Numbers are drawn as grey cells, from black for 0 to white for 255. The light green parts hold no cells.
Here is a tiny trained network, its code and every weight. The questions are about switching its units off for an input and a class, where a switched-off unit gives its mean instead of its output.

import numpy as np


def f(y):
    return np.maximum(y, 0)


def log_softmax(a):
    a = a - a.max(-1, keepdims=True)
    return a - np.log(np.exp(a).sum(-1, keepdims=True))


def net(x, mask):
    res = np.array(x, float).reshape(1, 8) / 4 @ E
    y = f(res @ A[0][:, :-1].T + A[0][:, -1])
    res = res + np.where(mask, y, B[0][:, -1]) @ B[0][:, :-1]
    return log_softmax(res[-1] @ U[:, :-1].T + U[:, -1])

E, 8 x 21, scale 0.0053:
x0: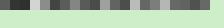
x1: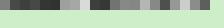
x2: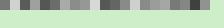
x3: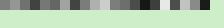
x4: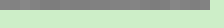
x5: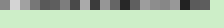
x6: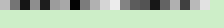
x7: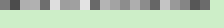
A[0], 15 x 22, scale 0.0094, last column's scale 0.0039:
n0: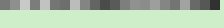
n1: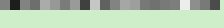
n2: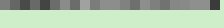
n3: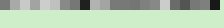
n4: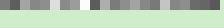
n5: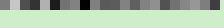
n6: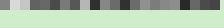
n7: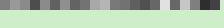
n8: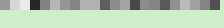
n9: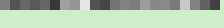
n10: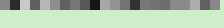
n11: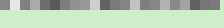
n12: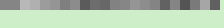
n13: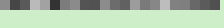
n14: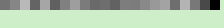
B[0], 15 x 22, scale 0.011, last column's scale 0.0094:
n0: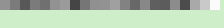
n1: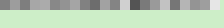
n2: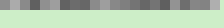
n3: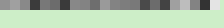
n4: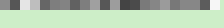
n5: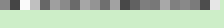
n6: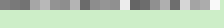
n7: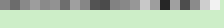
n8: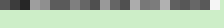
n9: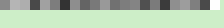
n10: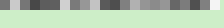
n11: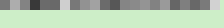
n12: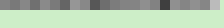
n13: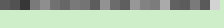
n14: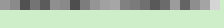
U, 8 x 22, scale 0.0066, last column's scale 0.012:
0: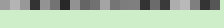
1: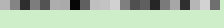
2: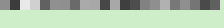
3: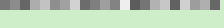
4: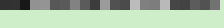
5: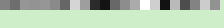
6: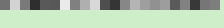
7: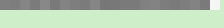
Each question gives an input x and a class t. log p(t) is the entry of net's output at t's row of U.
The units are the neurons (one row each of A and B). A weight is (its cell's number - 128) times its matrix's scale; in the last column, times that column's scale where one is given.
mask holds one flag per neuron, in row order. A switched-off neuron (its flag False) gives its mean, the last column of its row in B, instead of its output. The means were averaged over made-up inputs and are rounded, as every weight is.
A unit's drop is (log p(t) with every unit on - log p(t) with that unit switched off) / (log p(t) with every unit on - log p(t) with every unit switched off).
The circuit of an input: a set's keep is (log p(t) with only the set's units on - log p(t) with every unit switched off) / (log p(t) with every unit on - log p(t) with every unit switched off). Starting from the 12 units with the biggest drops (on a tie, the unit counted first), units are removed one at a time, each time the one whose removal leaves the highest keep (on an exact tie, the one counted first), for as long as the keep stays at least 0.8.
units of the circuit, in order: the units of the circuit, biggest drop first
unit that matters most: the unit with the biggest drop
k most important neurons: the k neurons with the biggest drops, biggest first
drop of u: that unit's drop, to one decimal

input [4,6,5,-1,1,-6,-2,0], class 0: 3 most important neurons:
(n9, n6, n10)
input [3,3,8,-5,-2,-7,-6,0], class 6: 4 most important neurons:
(n11, n6, n7, n8)
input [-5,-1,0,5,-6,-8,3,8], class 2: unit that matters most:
n4
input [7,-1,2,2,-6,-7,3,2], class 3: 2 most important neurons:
(n1, n8)
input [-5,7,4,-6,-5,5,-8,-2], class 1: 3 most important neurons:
(n0, n14, n3)
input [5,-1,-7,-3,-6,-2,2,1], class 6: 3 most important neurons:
(n10, n8, n7)
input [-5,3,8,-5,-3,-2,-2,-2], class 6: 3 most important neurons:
(n11, n7, n13)
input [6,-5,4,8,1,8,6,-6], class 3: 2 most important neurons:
(n6, n0)
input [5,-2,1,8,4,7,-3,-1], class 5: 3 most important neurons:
(n7, n1, n8)
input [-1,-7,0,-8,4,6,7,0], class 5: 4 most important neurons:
(n12, n9, n0, n14)
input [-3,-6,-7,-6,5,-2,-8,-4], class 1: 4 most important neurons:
(n0, n14, n9, n7)
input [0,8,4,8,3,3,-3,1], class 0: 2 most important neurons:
(n9, n14)
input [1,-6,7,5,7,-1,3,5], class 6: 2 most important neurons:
(n11, n9)
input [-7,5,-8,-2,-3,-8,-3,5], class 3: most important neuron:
(n1)
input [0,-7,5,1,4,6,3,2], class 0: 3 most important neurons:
(n3, n10, n1)
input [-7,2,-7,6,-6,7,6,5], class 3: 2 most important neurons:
(n6, n0)
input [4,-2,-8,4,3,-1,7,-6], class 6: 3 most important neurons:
(n10, n0, n14)
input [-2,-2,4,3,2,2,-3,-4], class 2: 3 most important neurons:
(n5, n10, n9)
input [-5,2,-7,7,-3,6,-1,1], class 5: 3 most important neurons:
(n7, n1, n11)
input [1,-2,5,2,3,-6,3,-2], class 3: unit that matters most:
n10
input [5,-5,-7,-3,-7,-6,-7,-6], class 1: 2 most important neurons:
(n0, n14)
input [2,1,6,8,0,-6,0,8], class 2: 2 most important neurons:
(n4, n6)
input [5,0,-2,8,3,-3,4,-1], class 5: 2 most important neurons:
(n7, n8)
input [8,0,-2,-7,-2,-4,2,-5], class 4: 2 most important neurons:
(n13, n7)
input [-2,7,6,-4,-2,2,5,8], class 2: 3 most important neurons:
(n4, n3, n10)
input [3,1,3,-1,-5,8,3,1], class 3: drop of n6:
0.5
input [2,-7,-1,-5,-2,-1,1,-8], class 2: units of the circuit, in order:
(n5)
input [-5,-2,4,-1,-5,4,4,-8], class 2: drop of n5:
0.7
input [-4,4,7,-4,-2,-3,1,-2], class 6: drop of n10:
-0.1
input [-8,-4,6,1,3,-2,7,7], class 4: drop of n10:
0.1
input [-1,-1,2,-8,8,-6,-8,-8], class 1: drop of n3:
0.0
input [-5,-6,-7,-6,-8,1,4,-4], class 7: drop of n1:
-0.2
